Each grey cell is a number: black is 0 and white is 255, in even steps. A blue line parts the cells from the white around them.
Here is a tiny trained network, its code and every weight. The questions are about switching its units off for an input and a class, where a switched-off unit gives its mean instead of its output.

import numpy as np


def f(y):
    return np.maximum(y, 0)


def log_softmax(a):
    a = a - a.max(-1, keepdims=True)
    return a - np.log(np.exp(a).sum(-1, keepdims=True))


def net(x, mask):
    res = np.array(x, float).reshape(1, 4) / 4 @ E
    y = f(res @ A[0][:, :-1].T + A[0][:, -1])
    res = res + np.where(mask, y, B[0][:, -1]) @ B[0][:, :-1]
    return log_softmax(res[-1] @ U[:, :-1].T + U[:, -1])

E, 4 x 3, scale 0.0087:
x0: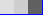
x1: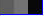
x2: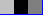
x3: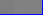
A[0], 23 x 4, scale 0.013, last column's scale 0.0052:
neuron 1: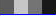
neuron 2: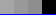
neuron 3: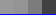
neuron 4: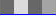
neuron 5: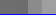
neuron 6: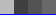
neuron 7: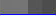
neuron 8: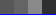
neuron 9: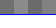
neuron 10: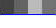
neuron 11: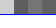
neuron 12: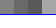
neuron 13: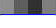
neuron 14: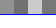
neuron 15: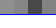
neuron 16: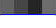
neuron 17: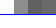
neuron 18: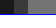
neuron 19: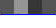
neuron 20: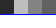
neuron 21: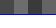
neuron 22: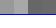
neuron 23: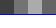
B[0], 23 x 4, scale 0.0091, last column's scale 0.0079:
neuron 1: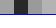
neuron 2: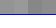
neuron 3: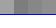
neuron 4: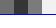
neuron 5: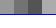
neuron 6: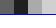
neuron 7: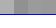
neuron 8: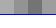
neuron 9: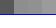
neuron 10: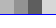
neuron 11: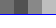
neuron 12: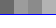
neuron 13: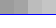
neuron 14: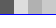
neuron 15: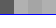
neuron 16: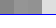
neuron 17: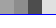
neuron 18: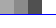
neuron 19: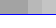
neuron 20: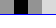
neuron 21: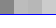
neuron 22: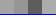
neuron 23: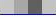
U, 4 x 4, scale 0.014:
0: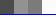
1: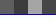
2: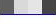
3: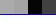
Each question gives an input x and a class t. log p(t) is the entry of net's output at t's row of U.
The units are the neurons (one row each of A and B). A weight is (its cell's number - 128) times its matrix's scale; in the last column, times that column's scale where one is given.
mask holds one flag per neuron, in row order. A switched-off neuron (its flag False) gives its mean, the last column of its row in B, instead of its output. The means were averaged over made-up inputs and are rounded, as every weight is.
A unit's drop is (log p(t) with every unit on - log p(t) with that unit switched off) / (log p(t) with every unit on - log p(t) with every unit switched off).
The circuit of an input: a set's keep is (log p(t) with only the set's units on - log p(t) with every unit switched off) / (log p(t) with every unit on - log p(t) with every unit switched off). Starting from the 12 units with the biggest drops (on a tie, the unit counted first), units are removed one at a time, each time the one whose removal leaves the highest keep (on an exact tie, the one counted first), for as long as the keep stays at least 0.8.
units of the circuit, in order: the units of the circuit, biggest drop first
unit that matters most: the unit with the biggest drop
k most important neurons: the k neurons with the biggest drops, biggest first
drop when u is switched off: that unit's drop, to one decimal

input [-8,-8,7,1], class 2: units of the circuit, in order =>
[neuron 14]
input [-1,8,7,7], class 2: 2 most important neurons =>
[neuron 13; neuron 21]
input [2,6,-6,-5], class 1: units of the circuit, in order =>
[neuron 20; neuron 4]
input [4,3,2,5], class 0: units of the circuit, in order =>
[neuron 18; neuron 10]
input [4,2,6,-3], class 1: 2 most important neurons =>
[neuron 6; neuron 11]
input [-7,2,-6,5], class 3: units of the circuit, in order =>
[neuron 18; neuron 23]
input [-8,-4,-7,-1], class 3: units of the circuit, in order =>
[neuron 23; neuron 10; neuron 18]
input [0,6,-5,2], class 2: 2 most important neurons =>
[neuron 19; neuron 21]
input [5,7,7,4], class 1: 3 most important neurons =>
[neuron 6; neuron 11; neuron 14]
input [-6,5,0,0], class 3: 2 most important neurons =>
[neuron 18; neuron 14]
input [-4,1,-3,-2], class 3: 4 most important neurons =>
[neuron 6; neuron 18; neuron 23; neuron 14]
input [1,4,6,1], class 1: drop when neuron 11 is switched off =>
0.2
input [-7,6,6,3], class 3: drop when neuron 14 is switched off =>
0.3
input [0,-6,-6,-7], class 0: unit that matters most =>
neuron 6
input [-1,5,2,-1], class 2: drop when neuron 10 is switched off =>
0.0
